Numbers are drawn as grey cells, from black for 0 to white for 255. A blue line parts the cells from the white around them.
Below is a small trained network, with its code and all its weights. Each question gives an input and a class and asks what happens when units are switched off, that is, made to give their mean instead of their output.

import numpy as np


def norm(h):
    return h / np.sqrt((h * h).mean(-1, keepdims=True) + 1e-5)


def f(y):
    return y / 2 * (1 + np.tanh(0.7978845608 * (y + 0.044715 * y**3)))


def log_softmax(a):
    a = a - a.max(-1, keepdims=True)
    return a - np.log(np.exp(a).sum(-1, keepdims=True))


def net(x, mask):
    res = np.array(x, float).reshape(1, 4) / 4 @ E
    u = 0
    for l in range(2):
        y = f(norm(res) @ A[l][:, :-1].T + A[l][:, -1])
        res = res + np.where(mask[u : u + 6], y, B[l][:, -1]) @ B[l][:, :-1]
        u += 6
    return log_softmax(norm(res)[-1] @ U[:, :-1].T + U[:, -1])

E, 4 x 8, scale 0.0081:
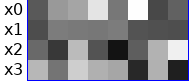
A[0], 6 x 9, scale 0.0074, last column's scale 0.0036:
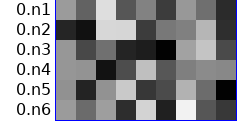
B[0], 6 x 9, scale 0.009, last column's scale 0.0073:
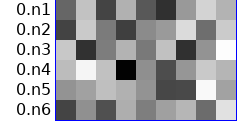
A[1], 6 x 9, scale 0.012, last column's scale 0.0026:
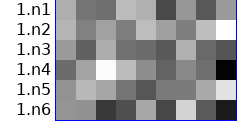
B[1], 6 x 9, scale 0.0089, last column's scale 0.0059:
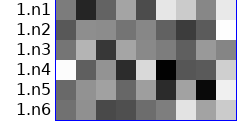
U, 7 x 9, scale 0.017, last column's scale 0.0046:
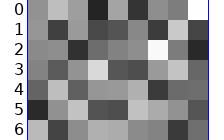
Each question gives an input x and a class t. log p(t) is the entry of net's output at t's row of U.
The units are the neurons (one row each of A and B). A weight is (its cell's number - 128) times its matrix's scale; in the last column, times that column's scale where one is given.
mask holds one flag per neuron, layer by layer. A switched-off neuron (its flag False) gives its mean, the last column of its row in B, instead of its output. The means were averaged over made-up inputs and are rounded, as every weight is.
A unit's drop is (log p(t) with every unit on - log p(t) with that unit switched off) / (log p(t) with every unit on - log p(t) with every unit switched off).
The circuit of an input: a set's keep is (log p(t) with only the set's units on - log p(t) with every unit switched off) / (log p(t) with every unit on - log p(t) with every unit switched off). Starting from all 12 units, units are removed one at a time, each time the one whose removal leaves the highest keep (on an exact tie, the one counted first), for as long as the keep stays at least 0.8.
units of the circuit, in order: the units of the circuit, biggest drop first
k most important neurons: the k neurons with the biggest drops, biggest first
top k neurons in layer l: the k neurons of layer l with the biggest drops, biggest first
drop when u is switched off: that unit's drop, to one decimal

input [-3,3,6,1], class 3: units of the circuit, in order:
[0.n1 1.n4]
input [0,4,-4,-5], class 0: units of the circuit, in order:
[0.n4]
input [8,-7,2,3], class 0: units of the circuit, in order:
[0.n3 1.n4]
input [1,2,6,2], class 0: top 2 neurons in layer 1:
[1.n5 1.n1]
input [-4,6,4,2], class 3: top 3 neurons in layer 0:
[0.n3 0.n1 0.n6]
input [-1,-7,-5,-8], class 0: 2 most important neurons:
[0.n4 0.n3]
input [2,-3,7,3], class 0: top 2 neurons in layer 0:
[0.n2 0.n5]
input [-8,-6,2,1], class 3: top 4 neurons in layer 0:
[0.n3 0.n6 0.n1 0.n2]
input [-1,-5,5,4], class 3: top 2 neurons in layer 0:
[0.n3 0.n4]
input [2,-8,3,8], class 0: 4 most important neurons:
[1.n4 0.n5 0.n3 1.n5]
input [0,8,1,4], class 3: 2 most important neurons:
[0.n4 0.n1]
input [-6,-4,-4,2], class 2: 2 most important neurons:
[0.n6 1.n6]
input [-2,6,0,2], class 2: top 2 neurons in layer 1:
[1.n1 1.n2]
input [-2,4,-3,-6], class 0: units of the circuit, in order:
[0.n4]
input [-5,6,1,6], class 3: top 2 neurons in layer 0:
[0.n3 0.n2]
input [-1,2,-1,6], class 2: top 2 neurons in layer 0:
[0.n3 0.n6]
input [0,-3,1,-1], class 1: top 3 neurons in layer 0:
[0.n4 0.n6 0.n5]
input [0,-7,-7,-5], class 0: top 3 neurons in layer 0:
[0.n4 0.n3 0.n6]
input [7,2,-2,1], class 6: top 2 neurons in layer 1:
[1.n4 1.n2]
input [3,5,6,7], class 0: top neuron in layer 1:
[1.n4]
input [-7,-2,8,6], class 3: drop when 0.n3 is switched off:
0.2
